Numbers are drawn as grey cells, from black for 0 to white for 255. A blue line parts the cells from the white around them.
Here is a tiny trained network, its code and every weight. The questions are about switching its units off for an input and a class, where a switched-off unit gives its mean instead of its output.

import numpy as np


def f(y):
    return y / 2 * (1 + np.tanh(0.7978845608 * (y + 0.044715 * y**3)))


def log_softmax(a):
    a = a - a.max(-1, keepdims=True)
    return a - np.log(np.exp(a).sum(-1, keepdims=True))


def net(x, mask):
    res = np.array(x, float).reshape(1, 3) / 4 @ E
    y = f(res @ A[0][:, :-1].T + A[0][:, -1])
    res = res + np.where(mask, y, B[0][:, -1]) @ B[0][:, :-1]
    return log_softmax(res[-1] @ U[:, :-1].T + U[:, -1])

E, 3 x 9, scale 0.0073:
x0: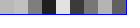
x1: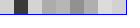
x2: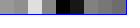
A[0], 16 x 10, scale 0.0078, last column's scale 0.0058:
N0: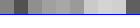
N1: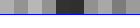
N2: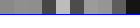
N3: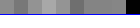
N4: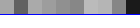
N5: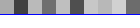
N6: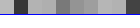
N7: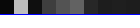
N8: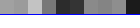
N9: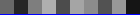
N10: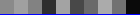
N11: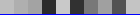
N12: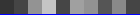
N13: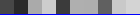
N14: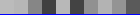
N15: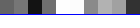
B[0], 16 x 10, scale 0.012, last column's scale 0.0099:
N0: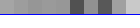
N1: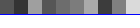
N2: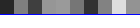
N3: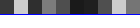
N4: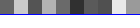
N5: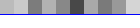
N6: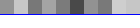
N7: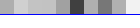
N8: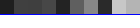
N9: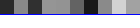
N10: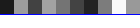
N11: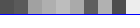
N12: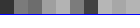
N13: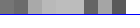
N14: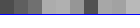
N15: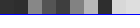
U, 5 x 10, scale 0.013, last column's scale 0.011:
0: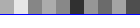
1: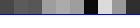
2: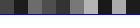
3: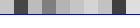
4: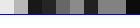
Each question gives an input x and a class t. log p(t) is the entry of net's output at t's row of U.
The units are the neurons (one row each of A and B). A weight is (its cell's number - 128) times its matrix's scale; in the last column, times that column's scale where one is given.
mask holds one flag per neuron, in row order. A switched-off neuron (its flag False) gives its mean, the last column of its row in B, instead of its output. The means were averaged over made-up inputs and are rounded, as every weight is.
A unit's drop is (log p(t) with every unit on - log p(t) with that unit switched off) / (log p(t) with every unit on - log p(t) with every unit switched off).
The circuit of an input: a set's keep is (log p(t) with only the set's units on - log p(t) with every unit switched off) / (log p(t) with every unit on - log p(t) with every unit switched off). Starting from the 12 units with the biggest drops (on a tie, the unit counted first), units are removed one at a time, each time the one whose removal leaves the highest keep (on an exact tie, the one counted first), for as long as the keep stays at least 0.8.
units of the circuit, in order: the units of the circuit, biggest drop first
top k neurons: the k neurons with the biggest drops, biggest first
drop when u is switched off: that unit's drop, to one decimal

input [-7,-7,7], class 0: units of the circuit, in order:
(N7)
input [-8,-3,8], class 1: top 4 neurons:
(N12 N13 N15 N9)
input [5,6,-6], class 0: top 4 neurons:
(N5 N1 N0 N8)
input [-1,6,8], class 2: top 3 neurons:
(N8 N1 N7)
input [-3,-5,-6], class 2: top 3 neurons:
(N15 N5 N6)
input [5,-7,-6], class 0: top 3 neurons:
(N7 N1 N8)
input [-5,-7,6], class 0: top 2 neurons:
(N7 N15)
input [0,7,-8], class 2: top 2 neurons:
(N15 N7)
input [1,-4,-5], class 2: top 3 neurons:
(N15 N5 N13)
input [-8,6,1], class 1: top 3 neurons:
(N13 N12 N9)
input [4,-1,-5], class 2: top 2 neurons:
(N15 N13)
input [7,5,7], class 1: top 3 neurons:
(N11 N14 N15)
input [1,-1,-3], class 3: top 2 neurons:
(N8 N1)
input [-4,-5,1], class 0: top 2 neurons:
(N7 N11)
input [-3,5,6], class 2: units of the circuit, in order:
(N1)
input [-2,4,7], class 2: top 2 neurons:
(N8 N1)
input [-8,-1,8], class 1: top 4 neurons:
(N13 N12 N15 N9)
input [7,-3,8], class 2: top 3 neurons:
(N8 N1 N13)
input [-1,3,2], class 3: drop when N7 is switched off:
0.3
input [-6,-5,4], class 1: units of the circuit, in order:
(N12)
